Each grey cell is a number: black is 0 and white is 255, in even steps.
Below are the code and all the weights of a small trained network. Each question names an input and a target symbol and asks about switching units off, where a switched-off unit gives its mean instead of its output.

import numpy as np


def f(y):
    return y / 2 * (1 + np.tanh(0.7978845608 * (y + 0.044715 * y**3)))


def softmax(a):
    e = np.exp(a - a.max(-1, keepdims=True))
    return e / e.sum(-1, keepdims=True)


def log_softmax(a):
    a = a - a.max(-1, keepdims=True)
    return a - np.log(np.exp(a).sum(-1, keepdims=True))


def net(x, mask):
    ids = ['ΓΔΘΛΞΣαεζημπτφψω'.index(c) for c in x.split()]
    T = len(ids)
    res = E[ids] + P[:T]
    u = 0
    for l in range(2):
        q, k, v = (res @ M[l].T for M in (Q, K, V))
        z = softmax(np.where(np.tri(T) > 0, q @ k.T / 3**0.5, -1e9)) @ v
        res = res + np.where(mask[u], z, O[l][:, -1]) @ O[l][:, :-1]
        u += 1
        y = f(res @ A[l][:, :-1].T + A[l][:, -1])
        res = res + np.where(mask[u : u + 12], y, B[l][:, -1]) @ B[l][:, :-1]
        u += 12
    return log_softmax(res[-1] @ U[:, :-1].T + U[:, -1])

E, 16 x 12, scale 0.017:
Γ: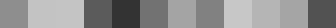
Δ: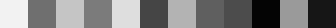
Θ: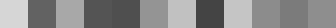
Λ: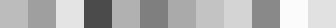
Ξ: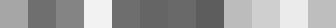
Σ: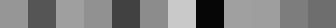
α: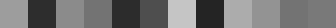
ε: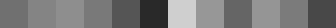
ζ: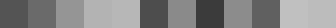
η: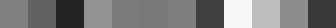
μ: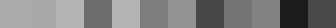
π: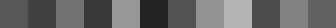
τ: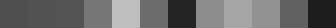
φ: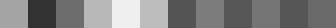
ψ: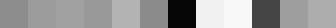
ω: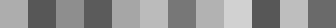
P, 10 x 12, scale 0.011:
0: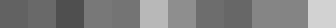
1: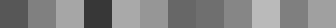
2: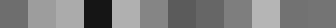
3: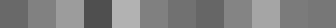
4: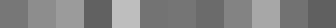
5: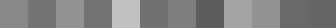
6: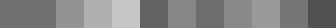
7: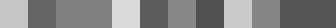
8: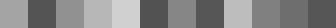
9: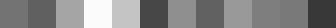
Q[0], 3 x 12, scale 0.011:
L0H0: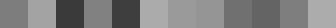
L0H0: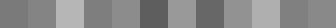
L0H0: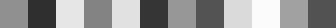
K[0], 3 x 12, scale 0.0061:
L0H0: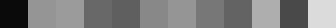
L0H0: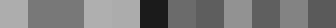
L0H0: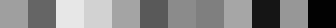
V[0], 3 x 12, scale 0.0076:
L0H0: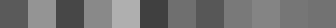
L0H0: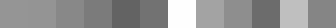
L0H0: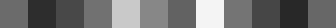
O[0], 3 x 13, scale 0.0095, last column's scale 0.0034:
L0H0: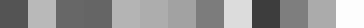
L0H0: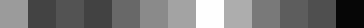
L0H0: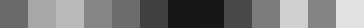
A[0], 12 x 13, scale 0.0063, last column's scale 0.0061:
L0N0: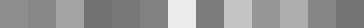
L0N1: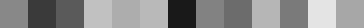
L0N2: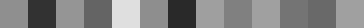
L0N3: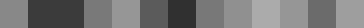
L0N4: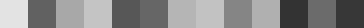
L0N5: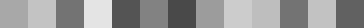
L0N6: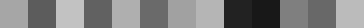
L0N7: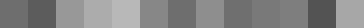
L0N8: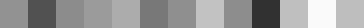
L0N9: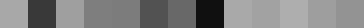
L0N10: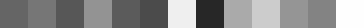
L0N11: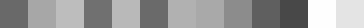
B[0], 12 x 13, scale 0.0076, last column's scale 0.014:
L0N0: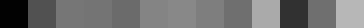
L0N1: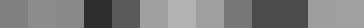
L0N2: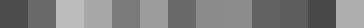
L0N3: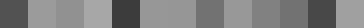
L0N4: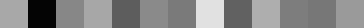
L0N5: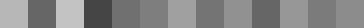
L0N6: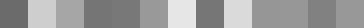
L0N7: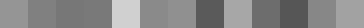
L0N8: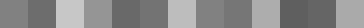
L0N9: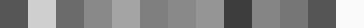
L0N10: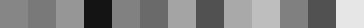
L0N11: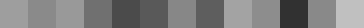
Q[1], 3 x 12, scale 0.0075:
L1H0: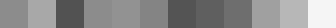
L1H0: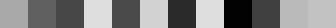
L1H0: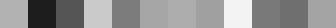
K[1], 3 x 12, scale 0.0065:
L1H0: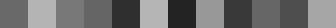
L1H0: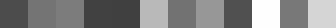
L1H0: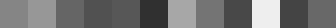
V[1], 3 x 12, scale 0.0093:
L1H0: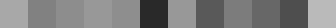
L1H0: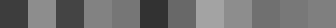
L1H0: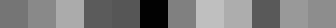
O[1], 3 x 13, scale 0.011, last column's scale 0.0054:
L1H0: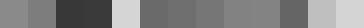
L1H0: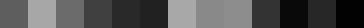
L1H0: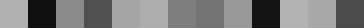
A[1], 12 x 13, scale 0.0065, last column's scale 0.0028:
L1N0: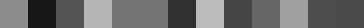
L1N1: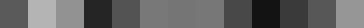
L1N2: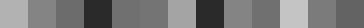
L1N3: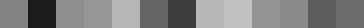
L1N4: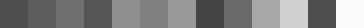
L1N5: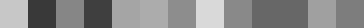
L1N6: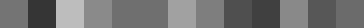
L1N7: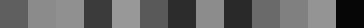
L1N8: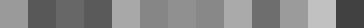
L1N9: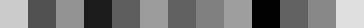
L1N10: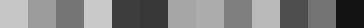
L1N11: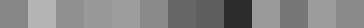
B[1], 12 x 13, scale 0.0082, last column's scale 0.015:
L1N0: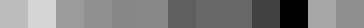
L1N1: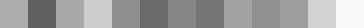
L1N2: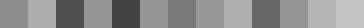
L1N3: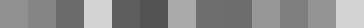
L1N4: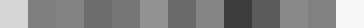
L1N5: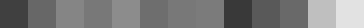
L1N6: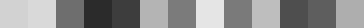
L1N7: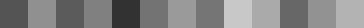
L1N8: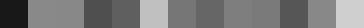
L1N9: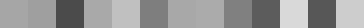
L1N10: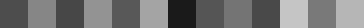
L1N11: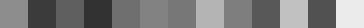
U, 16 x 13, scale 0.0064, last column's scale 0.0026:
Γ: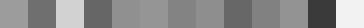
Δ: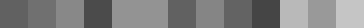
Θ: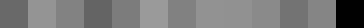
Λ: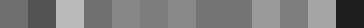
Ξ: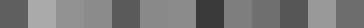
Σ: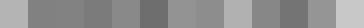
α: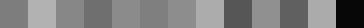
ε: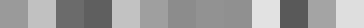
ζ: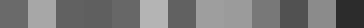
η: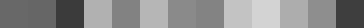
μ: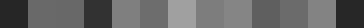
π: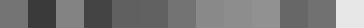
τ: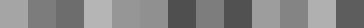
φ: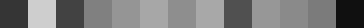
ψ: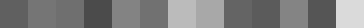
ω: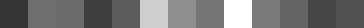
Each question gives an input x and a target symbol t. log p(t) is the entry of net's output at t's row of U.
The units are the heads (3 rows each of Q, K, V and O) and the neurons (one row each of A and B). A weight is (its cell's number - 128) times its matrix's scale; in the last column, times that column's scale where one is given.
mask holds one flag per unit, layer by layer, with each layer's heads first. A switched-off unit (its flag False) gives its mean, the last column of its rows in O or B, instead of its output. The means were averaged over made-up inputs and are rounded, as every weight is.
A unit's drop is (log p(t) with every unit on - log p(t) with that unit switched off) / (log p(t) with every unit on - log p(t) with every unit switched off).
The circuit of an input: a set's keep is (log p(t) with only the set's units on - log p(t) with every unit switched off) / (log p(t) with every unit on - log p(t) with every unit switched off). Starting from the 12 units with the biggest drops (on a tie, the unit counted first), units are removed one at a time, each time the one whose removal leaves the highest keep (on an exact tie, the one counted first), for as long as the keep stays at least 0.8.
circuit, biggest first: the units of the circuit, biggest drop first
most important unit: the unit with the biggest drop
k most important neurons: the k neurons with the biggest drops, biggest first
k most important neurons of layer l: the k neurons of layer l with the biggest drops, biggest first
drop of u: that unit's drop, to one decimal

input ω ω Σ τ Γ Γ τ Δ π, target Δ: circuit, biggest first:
L1H0
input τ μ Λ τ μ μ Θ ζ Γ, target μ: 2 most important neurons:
L1N5; L0N11
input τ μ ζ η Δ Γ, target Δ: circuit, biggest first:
L1H0; L0N6; L0H0
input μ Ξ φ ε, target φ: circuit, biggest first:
L1H0; L1N10
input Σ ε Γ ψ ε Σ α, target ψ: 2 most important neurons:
L0N0; L1N9
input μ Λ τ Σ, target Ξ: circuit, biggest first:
L1H0; L0H0
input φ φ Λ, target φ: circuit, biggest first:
L1H0; L0N9; L0H0
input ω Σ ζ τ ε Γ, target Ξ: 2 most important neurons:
L1N1; L1N11
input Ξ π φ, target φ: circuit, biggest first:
L1H0; L0H0; L0N9
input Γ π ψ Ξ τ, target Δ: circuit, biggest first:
L0H0; L0N5; L1H0
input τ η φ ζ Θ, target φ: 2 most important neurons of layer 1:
L1N10; L1N1
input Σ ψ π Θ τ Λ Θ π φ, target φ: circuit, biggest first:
L0H0; L1H0; L0N9
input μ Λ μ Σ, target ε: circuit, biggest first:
L1H0; L0H0; L0N10
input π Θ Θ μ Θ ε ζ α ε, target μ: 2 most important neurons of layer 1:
L1N5; L1N8
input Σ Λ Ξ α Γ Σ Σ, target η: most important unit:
L0N10
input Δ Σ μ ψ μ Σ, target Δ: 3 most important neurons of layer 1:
L1N4; L1N1; L1N8
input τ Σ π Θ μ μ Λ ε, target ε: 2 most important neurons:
L0N0; L1N11
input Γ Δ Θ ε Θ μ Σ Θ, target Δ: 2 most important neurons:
L0N6; L1N5
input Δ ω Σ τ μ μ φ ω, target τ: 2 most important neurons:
L1N3; L1N11
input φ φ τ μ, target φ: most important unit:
L0H0
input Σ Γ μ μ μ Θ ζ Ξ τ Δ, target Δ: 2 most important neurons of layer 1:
L1N5; L1N8
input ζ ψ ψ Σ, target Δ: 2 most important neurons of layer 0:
L0N5; L0N0
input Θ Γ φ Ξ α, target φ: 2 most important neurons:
L1N10; L0N9
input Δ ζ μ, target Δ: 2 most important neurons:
L0N6; L0N9
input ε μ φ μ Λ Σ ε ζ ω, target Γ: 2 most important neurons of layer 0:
L0N0; L0N4
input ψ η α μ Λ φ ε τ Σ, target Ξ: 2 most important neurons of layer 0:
L0N1; L0N9
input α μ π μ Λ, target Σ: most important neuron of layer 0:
L0N2
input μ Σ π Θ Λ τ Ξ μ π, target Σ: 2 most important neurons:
L1N1; L0N1
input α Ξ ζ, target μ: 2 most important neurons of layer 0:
L0N11; L0N9
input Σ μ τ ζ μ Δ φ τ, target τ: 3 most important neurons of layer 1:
L1N3; L1N0; L1N11
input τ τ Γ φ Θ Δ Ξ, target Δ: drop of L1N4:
0.1
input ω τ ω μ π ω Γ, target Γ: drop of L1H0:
0.3
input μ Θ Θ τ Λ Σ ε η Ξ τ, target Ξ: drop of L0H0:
0.2
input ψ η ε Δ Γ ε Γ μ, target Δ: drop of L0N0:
0.2
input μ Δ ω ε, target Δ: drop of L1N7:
0.1
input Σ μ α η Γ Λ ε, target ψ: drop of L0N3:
0.0
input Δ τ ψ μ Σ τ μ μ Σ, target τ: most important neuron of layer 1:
L1N4
